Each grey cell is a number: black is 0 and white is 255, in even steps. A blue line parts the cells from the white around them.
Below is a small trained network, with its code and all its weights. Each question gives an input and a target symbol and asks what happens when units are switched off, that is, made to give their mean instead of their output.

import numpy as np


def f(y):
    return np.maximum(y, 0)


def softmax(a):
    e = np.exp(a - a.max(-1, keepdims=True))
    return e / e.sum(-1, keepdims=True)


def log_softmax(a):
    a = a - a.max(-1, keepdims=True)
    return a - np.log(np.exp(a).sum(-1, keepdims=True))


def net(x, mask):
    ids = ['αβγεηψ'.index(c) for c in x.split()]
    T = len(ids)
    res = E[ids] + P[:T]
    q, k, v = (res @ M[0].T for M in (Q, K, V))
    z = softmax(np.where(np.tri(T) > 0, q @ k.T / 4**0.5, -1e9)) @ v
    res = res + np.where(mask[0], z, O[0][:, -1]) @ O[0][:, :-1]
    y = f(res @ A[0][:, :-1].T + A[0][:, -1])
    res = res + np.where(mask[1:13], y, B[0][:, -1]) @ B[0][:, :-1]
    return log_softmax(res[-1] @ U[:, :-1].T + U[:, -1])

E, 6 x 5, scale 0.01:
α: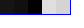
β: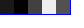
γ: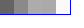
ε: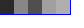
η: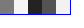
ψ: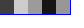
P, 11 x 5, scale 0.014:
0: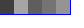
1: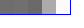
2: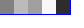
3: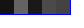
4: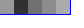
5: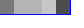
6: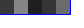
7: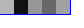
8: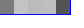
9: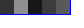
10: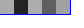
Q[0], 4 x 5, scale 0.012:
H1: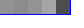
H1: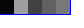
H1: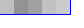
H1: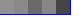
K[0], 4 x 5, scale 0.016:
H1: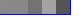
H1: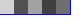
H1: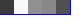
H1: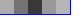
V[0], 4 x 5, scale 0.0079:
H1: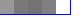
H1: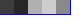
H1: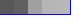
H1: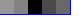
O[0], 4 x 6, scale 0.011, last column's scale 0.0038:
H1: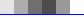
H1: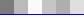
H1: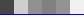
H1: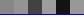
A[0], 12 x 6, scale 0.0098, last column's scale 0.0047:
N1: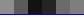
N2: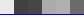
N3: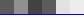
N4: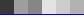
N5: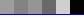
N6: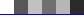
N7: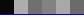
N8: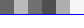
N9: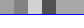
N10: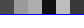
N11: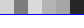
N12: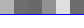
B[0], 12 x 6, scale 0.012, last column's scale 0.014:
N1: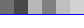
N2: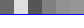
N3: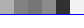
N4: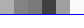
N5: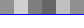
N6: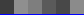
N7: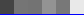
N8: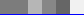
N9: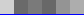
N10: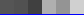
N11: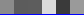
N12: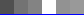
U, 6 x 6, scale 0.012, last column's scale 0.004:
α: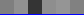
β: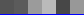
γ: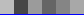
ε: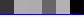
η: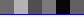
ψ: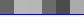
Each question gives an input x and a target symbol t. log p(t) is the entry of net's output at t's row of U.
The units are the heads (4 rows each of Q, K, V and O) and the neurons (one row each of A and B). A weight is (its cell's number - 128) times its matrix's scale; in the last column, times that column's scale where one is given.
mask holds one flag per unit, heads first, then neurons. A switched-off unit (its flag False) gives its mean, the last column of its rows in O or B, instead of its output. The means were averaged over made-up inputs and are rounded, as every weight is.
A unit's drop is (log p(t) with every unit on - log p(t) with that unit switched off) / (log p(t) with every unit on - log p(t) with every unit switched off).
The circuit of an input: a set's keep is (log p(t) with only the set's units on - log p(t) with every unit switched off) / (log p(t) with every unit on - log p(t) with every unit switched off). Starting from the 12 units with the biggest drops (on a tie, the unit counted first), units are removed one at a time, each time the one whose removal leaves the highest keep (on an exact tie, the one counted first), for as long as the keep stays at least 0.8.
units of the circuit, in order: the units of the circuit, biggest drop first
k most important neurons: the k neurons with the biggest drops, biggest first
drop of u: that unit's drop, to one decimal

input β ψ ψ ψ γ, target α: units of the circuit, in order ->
[N2; N1]
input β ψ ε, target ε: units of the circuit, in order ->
[N3; H1]
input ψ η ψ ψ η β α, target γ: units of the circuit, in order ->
[N1; H1]
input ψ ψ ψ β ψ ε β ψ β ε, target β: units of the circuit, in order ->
[N1; N4; H1]
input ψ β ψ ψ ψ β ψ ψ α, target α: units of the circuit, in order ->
[N8; N4]
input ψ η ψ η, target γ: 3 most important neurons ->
[N1; N3; N7]
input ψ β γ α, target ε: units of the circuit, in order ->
[H1]
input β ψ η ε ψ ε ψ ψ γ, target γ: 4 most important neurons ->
[N4; N10; N2; N12]
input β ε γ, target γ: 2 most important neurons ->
[N4; N9]
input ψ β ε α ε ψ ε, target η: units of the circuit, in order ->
[N1; H1; N3]
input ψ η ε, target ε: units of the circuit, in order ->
[N3; N4]
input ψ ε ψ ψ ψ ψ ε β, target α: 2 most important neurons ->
[N8; N2]
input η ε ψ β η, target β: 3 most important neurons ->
[N12; N3; N9]
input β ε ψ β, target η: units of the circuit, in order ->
[H1; N1]
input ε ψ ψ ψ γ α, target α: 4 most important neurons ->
[N8; N4; N1; N3]
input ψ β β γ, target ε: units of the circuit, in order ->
[H1]
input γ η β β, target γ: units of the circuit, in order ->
[N1; H1]
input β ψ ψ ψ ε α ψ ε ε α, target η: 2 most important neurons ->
[N3; N1]
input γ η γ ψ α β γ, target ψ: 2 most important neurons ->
[N8; N1]
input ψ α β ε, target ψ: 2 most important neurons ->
[N8; N3]
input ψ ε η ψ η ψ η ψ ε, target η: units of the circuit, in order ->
[N1]
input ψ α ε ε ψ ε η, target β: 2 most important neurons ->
[N1; N4]
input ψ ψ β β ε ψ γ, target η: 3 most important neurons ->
[N1; N3; N8]
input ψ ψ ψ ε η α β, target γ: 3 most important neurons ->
[N1; N7; N10]
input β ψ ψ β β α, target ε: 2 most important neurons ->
[N4; N3]
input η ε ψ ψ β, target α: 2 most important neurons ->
[N8; N1]
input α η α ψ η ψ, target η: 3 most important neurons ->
[N1; N4; N5]
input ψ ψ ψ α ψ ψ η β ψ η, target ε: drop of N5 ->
0.2
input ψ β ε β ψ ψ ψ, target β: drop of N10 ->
0.2
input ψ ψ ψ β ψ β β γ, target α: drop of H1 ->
0.1
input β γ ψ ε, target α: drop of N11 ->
0.0
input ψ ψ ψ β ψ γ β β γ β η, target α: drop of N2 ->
0.5
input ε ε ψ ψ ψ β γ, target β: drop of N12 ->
0.1
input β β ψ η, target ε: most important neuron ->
[N8]
